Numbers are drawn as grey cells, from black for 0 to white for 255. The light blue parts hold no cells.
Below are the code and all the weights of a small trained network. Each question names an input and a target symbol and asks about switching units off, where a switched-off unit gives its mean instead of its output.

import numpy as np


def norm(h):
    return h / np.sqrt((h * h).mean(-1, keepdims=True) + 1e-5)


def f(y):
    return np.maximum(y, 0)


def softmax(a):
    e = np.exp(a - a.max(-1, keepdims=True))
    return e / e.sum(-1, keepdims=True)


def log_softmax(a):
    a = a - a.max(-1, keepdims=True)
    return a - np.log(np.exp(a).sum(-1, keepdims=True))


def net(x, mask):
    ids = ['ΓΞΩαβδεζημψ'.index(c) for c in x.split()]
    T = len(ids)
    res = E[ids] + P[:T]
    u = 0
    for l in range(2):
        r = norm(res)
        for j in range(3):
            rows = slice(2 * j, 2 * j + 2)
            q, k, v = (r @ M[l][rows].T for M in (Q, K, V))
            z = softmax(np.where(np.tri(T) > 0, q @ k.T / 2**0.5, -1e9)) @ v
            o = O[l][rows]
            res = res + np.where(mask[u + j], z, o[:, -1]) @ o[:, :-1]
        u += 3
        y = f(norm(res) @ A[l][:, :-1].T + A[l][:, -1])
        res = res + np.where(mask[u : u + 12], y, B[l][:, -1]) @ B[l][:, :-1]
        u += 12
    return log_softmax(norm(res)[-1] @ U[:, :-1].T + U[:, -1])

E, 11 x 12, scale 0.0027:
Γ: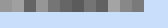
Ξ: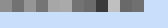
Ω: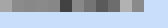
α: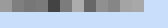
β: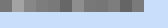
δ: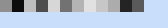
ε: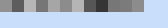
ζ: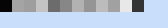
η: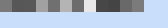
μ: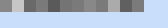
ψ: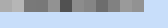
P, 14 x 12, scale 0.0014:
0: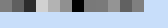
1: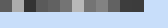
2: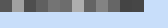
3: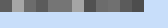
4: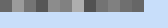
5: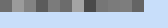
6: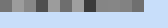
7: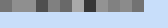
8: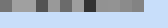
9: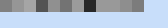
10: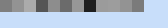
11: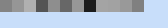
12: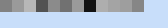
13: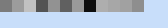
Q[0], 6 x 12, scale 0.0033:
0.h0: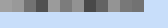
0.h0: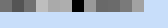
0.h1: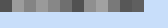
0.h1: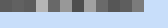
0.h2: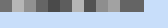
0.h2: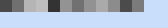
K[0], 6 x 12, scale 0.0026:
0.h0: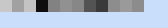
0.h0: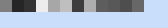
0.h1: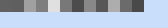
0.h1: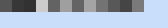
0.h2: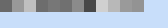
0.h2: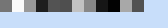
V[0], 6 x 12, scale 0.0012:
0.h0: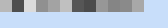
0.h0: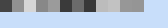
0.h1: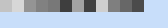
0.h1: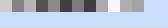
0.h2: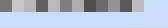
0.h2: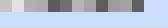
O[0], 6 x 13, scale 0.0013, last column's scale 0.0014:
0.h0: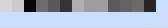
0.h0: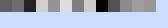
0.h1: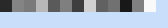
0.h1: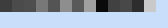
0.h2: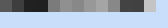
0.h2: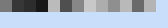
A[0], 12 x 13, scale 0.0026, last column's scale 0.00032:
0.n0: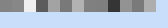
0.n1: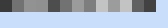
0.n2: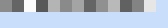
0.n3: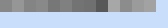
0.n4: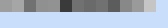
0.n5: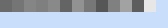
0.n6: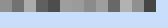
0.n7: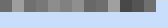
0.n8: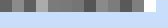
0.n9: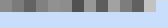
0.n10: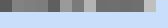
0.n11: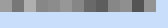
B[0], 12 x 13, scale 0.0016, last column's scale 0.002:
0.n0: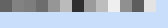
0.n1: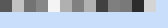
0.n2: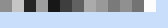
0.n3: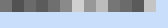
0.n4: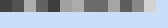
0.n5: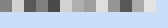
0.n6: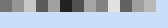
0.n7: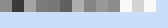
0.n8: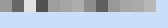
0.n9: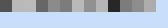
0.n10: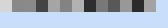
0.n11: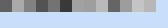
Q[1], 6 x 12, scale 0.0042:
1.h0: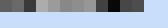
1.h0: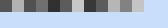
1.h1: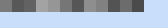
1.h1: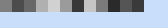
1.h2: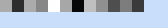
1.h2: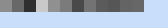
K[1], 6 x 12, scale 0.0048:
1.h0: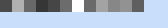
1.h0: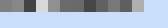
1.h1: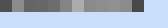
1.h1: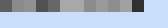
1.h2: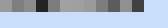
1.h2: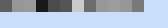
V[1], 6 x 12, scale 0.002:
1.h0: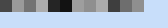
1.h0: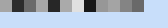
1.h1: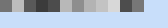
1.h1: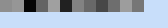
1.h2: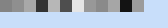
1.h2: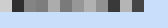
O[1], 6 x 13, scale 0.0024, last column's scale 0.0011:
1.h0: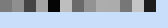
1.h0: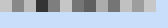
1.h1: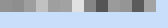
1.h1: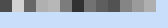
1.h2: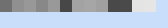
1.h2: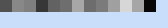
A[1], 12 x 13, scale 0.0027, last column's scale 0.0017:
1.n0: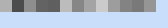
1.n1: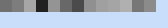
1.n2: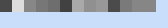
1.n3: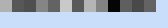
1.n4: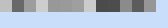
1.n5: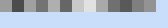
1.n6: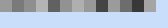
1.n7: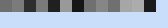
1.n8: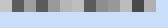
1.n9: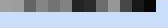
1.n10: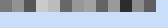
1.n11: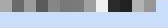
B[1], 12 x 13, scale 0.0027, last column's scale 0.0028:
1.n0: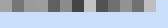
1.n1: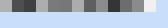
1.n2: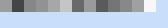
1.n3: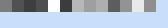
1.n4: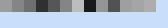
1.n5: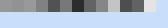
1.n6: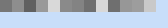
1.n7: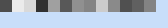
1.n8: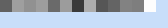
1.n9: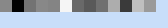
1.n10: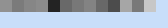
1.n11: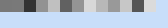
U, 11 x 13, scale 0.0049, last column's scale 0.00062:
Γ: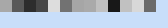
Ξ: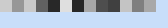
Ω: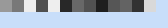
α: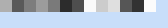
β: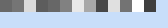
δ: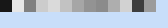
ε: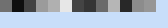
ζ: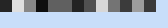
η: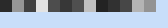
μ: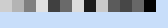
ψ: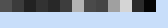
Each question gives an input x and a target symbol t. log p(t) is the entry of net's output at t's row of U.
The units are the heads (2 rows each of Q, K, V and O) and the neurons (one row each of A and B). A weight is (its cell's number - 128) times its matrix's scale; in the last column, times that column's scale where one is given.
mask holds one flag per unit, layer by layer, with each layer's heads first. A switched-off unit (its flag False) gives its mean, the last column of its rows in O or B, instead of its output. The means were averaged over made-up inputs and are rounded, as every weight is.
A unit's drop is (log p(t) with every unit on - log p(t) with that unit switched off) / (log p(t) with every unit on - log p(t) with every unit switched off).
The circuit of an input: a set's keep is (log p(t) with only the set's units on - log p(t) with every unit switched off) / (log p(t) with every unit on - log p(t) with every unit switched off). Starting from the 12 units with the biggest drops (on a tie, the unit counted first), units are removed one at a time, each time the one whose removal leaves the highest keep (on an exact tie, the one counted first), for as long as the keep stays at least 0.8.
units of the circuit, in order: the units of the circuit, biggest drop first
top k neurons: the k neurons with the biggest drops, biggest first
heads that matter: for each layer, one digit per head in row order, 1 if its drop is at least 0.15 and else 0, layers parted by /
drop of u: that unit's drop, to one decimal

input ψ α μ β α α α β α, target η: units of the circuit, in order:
[1.h0]
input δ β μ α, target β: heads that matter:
000 / 001
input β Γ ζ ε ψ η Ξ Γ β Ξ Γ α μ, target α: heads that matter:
000 / 001
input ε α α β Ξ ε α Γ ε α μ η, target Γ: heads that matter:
000 / 000
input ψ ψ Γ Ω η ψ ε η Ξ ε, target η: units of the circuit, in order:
[1.h0; 0.n2]
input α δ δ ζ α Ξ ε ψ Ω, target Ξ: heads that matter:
000 / 100
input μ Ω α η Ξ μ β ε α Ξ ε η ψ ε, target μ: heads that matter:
000 / 011
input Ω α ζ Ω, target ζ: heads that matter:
000 / 010
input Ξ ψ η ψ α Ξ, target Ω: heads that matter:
000 / 100
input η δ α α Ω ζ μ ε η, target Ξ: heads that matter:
110 / 011
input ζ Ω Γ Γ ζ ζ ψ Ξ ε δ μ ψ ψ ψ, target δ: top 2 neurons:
[0.n4; 1.n6]
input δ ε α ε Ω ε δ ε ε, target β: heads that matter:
000 / 011
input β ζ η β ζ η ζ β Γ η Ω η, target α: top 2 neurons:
[0.n6; 1.n5]
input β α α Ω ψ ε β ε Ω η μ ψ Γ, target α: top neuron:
[1.n11]
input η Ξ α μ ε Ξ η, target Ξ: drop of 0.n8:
0.0
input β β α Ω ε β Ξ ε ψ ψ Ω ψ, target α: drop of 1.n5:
0.1
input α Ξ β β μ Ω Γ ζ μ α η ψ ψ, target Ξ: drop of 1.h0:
0.2
